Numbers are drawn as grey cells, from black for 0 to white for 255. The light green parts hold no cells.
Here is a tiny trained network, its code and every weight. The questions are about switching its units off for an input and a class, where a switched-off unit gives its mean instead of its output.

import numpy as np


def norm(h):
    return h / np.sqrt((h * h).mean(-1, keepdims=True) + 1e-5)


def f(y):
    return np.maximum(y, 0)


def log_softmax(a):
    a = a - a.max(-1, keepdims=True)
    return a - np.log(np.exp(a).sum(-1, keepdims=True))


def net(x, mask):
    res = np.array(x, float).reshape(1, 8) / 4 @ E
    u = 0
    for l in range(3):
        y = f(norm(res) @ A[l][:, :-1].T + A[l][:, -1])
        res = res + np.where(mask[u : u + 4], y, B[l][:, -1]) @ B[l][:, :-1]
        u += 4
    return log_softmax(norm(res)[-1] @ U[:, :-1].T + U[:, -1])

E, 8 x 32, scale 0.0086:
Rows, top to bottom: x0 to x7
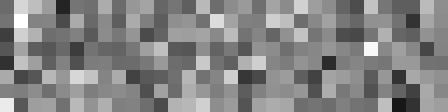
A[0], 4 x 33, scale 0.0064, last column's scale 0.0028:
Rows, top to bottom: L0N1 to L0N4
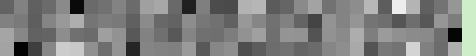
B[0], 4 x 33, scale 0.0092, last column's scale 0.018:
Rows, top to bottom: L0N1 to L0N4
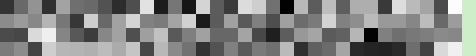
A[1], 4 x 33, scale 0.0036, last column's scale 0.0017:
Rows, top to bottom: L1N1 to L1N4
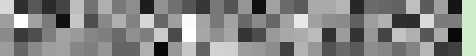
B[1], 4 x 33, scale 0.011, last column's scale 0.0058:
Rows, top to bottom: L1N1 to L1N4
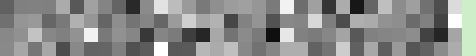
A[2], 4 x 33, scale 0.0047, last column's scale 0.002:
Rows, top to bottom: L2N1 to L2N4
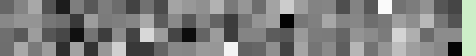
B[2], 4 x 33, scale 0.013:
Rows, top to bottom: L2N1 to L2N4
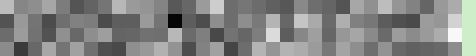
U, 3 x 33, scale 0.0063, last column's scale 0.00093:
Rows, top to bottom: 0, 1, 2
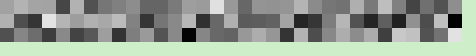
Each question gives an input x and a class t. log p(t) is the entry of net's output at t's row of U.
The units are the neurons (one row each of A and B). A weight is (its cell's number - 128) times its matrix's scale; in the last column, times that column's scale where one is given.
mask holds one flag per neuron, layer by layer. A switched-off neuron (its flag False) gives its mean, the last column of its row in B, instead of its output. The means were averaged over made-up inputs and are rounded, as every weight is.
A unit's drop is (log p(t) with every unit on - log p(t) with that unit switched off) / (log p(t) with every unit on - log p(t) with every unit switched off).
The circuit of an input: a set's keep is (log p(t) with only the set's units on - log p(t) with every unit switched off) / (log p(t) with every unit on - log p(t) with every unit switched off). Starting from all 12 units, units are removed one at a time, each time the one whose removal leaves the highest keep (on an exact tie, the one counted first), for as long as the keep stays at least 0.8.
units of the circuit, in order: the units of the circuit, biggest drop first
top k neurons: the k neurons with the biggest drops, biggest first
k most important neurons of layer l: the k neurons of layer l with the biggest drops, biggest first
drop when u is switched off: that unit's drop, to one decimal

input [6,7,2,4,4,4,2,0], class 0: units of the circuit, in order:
[L0N1]
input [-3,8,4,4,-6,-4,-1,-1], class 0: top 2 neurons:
[L0N1; L0N4]
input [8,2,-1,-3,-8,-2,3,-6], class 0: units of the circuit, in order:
[L0N1; L0N4]
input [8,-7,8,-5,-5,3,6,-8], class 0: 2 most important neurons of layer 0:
[L0N4; L0N1]
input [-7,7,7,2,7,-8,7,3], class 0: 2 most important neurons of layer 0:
[L0N1; L0N4]
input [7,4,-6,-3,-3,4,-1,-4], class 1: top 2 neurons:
[L0N1; L2N2]
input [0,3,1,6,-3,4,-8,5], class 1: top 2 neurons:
[L0N1; L2N2]
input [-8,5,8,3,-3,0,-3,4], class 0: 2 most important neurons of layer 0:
[L0N4; L0N1]
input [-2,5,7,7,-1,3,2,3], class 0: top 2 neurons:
[L0N4; L0N1]
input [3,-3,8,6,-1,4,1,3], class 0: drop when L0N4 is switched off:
0.7
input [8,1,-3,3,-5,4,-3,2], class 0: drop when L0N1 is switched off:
0.8
